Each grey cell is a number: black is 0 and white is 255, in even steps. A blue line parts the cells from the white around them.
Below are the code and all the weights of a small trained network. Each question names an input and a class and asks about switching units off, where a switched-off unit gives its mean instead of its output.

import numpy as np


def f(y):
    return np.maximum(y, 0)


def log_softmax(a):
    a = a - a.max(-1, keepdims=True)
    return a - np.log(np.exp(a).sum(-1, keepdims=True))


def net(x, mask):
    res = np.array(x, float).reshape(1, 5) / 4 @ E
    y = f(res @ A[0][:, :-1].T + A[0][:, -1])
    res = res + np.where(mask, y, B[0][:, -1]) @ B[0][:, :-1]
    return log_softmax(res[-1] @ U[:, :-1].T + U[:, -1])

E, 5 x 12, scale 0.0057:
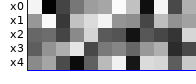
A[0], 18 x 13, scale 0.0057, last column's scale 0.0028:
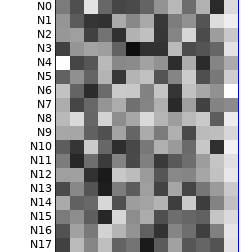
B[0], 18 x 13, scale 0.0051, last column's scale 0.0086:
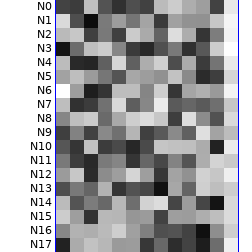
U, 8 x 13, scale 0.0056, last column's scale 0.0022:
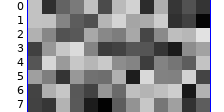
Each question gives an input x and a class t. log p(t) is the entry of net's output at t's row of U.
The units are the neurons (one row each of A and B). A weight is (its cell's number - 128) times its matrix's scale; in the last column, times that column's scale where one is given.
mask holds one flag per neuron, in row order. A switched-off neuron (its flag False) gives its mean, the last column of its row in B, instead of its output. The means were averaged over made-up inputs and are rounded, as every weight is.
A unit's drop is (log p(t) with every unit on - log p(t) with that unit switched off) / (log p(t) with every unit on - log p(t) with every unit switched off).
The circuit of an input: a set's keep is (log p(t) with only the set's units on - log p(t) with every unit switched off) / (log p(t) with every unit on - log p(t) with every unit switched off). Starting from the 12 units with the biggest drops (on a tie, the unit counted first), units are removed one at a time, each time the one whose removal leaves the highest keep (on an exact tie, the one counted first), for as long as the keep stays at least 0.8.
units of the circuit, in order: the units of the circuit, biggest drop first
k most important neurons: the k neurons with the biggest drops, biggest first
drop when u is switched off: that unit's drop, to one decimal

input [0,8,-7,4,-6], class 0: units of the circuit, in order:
[N14; N12]
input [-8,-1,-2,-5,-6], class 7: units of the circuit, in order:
[N10]
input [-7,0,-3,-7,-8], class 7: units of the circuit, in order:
[N10; N0]
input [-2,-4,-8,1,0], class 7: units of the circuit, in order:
[N10; N0]
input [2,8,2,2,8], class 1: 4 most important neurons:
[N8; N5; N2; N3]
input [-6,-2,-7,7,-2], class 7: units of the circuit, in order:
[N10; N3]
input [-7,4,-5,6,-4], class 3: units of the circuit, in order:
[N17; N3]
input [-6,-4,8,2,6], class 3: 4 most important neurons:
[N3; N17; N16; N6]
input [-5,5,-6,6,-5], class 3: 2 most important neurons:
[N17; N6]
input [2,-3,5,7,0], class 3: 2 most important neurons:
[N6; N3]
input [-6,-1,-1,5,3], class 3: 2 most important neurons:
[N17; N3]
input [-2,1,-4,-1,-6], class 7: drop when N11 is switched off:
-0.1
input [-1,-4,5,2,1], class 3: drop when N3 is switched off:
0.1
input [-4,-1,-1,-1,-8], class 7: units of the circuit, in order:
[N10]
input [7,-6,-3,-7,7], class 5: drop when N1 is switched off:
0.1
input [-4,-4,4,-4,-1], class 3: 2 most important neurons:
[N3; N17]
